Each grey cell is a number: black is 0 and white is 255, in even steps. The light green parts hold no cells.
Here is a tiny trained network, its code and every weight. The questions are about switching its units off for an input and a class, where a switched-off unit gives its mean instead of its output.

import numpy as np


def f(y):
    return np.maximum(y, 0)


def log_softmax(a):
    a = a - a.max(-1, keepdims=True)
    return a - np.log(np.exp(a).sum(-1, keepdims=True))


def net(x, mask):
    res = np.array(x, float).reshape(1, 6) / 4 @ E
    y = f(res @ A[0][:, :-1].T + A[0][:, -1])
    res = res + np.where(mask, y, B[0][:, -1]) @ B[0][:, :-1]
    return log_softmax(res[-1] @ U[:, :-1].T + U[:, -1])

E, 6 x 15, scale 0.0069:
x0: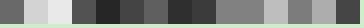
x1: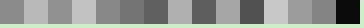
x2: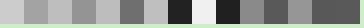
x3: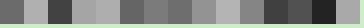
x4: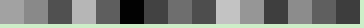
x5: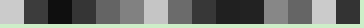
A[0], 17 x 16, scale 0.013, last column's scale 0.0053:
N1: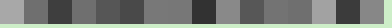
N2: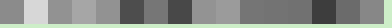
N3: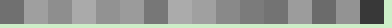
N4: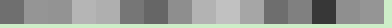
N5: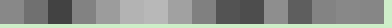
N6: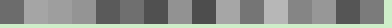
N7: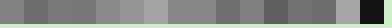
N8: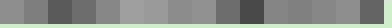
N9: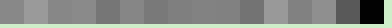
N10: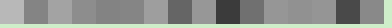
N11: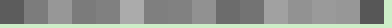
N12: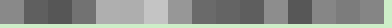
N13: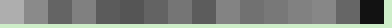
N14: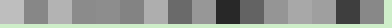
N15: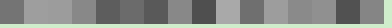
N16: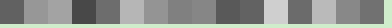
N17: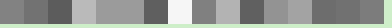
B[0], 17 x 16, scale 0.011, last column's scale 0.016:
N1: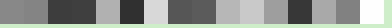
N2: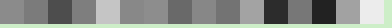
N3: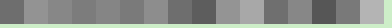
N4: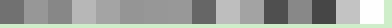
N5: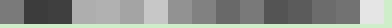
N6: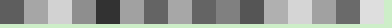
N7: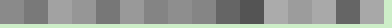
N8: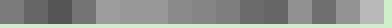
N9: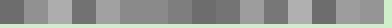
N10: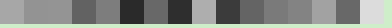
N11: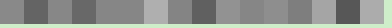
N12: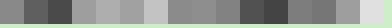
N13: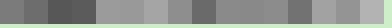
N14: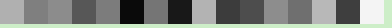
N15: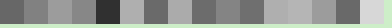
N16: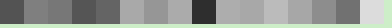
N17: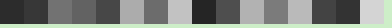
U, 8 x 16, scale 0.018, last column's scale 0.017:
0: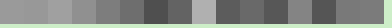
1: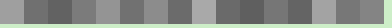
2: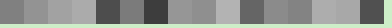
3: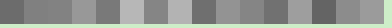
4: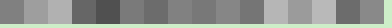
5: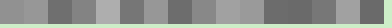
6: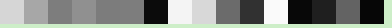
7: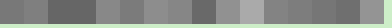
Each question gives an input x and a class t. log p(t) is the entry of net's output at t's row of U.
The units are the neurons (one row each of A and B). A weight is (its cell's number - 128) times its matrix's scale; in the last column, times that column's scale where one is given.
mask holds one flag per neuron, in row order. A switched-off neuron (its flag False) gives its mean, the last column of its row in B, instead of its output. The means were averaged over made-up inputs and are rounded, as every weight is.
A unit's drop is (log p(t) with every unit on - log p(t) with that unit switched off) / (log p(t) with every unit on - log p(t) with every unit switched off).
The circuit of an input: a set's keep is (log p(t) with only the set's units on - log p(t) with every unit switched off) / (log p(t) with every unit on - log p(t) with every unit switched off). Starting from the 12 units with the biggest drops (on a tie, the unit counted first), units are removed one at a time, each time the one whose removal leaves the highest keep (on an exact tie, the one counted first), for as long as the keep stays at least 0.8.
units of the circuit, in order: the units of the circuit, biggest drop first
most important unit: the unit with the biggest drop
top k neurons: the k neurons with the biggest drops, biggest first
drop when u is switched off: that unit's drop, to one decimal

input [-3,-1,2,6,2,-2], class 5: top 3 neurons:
N6, N15, N16
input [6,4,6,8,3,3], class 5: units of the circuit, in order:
N2
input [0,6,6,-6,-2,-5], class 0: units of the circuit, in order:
N1, N10
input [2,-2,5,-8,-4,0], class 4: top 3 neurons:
N16, N2, N5
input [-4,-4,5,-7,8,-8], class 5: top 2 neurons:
N17, N6
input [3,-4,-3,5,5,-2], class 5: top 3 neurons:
N17, N16, N2
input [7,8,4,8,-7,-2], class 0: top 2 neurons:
N2, N1
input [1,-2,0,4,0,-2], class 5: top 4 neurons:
N17, N6, N15, N16
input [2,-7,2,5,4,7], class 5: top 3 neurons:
N14, N1, N10
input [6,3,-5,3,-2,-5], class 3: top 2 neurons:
N14, N10
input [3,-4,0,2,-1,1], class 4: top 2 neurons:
N2, N4
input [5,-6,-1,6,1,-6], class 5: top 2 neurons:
N17, N6
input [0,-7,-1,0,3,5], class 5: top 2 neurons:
N14, N10
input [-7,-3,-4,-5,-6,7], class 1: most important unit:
N4
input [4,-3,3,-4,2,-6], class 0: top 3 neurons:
N1, N16, N17
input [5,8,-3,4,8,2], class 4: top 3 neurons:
N6, N15, N5
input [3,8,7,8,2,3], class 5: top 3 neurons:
N2, N1, N13
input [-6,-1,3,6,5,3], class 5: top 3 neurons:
N6, N15, N16
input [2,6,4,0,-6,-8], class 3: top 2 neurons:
N1, N4
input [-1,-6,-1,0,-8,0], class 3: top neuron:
N14
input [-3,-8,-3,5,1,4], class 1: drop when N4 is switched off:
0.4
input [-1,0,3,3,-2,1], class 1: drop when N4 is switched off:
0.1
